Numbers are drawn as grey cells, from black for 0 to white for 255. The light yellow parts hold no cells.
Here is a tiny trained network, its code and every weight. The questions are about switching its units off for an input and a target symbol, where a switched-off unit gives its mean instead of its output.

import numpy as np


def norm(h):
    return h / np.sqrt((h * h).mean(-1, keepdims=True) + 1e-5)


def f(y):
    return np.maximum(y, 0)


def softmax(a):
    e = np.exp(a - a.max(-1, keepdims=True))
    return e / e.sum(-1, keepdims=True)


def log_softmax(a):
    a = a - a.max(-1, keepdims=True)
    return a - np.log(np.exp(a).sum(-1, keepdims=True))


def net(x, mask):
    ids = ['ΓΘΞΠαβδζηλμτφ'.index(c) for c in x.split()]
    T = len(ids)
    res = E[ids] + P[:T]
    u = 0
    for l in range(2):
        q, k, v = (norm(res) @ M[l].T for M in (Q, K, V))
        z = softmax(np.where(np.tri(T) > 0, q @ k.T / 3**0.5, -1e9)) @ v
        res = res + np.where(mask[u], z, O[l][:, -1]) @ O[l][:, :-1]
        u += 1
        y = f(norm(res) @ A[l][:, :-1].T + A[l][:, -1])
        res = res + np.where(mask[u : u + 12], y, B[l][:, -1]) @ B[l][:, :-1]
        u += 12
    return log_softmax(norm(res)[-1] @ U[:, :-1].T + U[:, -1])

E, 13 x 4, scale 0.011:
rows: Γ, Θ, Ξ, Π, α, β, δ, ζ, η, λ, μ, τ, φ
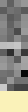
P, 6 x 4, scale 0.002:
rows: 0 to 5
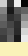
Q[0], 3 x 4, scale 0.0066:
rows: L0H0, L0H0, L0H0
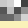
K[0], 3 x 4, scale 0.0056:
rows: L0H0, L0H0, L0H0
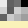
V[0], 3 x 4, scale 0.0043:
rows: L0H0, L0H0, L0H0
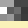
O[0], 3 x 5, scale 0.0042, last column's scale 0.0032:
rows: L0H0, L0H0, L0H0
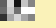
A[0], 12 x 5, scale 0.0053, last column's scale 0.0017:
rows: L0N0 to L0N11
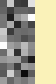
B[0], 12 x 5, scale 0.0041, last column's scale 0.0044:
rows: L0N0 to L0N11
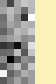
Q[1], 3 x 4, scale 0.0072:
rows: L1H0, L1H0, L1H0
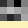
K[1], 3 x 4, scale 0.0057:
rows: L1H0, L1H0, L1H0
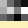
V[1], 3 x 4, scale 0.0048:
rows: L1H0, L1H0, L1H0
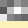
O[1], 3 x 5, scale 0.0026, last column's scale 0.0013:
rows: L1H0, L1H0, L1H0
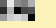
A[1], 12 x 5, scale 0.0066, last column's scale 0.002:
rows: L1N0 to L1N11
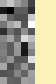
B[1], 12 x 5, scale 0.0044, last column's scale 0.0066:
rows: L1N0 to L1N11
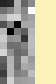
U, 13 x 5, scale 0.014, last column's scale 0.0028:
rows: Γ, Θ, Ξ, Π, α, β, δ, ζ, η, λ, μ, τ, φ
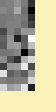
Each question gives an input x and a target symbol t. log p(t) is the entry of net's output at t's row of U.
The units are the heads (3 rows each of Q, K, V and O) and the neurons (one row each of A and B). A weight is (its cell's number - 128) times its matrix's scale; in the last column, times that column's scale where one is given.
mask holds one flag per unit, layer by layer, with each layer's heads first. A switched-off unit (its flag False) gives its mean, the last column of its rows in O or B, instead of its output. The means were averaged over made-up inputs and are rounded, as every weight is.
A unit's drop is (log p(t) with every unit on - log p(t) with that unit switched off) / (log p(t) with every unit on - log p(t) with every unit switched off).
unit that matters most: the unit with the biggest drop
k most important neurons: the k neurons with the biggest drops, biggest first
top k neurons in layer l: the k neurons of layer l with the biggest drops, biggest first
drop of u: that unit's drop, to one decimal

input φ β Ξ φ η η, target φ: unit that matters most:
L1H0
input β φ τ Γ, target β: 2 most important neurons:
[L0N2, L0N6]
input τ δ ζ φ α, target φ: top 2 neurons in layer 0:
[L0N6, L0N11]
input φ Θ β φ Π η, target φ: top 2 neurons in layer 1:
[L1N5, L1N11]
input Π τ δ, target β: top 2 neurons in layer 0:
[L0N6, L0N10]
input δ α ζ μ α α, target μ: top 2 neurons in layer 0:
[L0N6, L0N3]
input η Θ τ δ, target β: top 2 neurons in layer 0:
[L0N6, L0N0]
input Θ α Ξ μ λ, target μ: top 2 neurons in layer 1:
[L1N4, L1N5]
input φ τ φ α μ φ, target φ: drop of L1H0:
0.1
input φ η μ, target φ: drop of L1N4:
0.1
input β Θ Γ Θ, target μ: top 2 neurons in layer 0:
[L0N10, L0N4]
